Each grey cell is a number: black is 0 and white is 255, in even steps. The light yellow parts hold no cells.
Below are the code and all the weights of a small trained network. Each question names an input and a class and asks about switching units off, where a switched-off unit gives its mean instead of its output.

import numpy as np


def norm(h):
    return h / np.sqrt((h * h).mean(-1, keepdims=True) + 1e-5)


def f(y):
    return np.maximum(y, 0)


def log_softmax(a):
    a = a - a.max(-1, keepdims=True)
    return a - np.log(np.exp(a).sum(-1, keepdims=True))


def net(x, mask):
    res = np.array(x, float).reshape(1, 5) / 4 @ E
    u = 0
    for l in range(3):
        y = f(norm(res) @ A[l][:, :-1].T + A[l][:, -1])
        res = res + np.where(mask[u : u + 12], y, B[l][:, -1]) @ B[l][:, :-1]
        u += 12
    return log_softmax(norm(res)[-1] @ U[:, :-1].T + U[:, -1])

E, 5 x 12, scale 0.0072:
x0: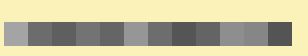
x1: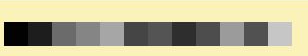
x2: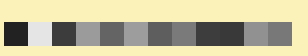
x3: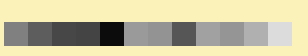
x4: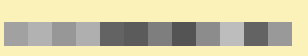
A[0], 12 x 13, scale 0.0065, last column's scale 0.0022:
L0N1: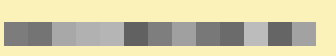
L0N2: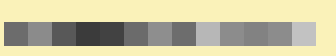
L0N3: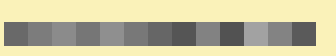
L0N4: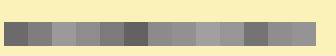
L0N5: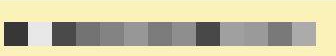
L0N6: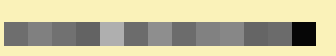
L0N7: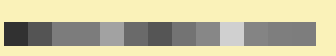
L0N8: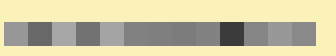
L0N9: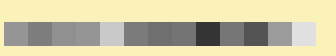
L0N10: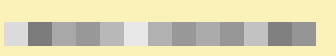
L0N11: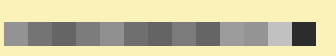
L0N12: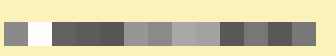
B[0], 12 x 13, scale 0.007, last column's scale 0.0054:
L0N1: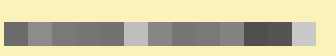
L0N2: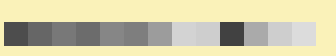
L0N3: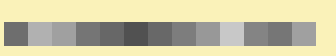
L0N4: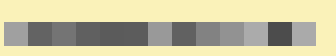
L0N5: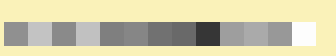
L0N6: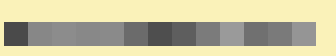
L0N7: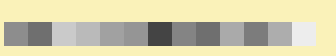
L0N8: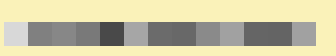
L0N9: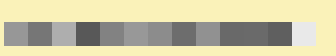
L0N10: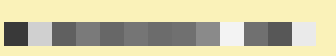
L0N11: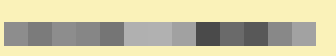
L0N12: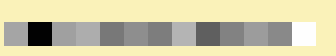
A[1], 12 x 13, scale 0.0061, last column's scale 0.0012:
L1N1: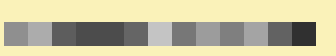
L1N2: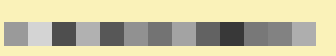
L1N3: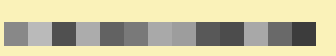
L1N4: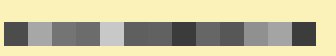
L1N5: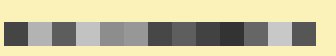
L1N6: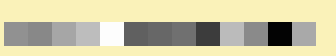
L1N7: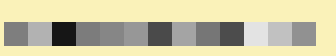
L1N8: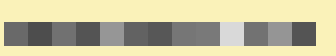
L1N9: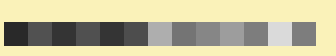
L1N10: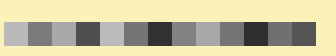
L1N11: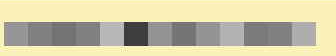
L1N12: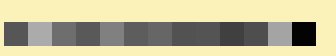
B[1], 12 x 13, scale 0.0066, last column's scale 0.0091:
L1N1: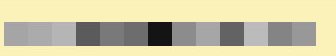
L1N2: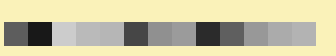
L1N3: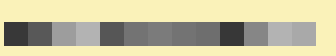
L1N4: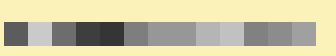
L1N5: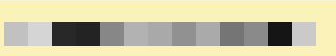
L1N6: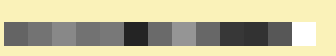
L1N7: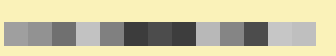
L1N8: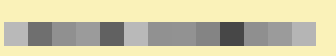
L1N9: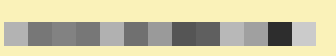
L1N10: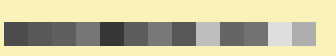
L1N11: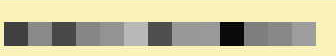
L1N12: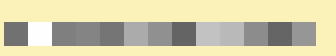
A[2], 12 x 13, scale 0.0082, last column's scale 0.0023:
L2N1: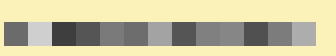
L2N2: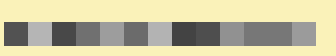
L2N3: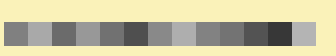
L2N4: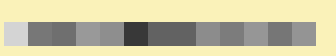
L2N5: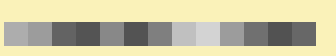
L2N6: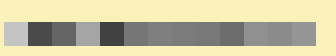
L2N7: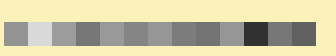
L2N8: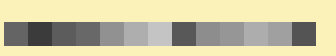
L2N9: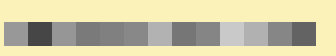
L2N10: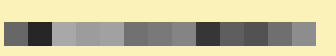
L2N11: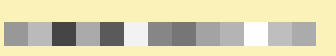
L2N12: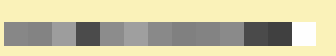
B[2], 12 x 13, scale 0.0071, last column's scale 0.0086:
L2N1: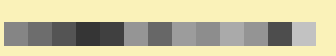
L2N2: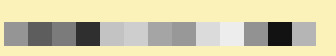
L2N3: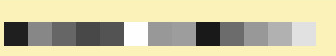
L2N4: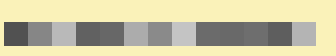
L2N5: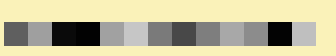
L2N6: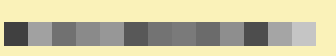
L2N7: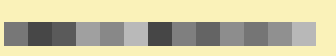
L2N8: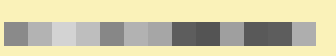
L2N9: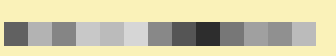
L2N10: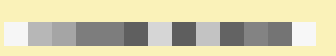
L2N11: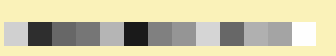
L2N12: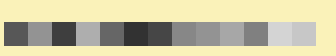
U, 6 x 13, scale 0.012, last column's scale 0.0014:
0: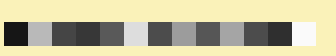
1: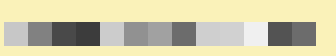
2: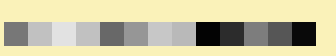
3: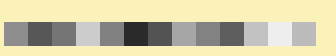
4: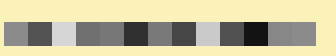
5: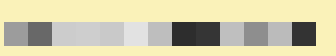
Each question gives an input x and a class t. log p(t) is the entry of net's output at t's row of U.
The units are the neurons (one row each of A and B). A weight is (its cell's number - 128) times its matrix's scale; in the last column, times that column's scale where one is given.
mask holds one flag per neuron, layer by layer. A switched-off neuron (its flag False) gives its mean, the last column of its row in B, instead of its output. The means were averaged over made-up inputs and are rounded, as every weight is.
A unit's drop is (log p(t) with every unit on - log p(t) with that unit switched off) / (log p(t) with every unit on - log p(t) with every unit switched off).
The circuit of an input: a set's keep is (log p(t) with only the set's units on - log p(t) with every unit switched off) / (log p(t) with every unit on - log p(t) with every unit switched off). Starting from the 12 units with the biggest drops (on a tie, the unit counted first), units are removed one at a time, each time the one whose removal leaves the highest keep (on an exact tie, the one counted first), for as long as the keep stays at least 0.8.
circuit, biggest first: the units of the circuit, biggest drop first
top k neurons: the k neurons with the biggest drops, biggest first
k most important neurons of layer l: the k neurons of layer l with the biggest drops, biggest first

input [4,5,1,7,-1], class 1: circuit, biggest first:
[L1N9]
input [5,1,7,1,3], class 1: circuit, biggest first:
[L1N6, L2N11]
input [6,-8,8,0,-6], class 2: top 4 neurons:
[L1N2, L0N2, L2N12, L1N10]
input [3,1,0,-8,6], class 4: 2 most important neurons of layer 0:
[L0N9, L0N10]
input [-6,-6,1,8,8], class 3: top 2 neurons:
[L1N5, L2N2]
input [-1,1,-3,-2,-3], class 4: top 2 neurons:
[L1N5, L1N10]
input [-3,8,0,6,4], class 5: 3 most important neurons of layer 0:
[L0N7, L0N5, L0N10]
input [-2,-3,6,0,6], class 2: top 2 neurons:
[L1N2, L0N2]
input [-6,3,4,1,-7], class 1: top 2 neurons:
[L1N6, L2N11]
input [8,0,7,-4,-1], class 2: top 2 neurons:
[L1N2, L0N12]
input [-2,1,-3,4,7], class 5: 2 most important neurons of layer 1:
[L1N5, L1N9]
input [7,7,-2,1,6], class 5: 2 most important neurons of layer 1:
[L1N6, L1N7]
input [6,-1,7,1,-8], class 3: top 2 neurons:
[L1N6, L1N7]
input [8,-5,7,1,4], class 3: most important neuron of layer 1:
[L1N6]
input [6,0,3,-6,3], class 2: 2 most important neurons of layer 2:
[L2N10, L2N5]
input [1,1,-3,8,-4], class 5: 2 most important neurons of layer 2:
[L2N8, L2N9]
